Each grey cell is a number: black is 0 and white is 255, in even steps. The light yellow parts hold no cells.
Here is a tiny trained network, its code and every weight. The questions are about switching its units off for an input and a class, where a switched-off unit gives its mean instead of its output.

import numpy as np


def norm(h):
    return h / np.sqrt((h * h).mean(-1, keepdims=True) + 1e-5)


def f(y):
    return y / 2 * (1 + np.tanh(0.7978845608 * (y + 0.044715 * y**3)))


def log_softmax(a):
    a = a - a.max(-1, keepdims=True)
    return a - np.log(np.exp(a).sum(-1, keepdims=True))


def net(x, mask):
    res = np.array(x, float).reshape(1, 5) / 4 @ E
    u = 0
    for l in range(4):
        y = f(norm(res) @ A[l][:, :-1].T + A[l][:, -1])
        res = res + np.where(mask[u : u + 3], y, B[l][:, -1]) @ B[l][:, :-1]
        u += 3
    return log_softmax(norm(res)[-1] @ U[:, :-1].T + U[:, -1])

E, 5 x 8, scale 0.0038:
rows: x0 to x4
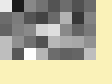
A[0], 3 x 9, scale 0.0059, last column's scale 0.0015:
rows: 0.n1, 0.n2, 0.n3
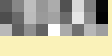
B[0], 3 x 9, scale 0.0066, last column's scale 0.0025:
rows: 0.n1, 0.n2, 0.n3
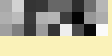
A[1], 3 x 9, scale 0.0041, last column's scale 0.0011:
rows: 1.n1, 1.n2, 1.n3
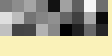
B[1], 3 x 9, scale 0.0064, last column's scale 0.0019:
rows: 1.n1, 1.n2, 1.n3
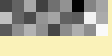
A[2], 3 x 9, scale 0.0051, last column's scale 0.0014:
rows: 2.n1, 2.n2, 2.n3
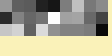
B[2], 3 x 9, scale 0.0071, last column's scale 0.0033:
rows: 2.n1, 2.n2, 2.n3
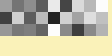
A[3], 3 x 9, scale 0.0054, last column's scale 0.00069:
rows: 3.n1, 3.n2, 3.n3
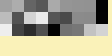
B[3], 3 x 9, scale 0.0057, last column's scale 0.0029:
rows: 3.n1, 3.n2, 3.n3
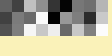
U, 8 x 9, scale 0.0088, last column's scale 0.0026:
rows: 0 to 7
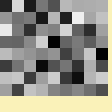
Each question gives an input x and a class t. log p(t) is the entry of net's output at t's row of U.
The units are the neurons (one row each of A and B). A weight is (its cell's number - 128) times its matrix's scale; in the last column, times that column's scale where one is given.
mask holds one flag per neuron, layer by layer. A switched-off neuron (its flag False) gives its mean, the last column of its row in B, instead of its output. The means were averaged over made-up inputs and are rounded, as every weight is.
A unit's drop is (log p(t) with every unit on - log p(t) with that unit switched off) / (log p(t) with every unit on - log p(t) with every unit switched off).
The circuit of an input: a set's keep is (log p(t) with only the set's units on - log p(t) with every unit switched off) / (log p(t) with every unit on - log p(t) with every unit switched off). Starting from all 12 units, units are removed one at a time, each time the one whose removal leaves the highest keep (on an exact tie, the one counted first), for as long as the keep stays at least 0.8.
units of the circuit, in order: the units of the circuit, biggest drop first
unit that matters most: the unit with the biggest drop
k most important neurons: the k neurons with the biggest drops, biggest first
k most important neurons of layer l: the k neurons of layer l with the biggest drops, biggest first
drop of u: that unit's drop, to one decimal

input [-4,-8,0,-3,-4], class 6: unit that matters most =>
0.n2
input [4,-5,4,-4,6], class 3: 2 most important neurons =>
3.n2, 1.n3
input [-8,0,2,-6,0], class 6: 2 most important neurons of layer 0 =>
0.n2, 0.n1
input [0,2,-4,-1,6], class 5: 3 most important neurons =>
1.n1, 0.n3, 0.n2
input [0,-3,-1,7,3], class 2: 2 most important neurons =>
0.n3, 2.n1
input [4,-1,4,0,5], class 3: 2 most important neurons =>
3.n2, 1.n3
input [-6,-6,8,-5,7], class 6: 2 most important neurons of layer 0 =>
0.n1, 0.n2
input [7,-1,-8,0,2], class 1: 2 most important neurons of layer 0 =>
0.n2, 0.n3
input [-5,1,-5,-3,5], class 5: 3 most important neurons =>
1.n1, 2.n1, 2.n3
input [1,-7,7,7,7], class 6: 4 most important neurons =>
2.n3, 0.n2, 0.n1, 1.n2
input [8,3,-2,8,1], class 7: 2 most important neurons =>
3.n3, 0.n3
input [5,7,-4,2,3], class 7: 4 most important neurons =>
3.n3, 1.n1, 2.n3, 0.n1
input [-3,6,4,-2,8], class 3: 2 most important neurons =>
2.n3, 0.n1
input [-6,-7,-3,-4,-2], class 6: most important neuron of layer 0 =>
0.n2
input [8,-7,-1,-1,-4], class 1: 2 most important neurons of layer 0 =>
0.n2, 0.n3
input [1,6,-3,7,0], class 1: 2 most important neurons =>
2.n1, 3.n3
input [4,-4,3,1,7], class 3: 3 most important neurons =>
3.n2, 1.n3, 2.n1
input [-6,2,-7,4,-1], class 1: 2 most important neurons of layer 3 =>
3.n2, 3.n1
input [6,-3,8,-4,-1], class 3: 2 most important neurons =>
1.n3, 3.n2
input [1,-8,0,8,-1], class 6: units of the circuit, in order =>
0.n2
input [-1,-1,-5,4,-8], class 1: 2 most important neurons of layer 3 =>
3.n2, 3.n1
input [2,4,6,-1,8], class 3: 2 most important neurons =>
3.n2, 2.n3
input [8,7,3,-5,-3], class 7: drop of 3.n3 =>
0.2
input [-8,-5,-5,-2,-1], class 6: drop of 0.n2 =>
0.3
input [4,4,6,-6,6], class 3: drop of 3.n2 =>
0.3
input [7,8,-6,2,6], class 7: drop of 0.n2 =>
-0.1
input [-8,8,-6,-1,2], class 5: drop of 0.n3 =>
0.1
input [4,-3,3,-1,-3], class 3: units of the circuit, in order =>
1.n3
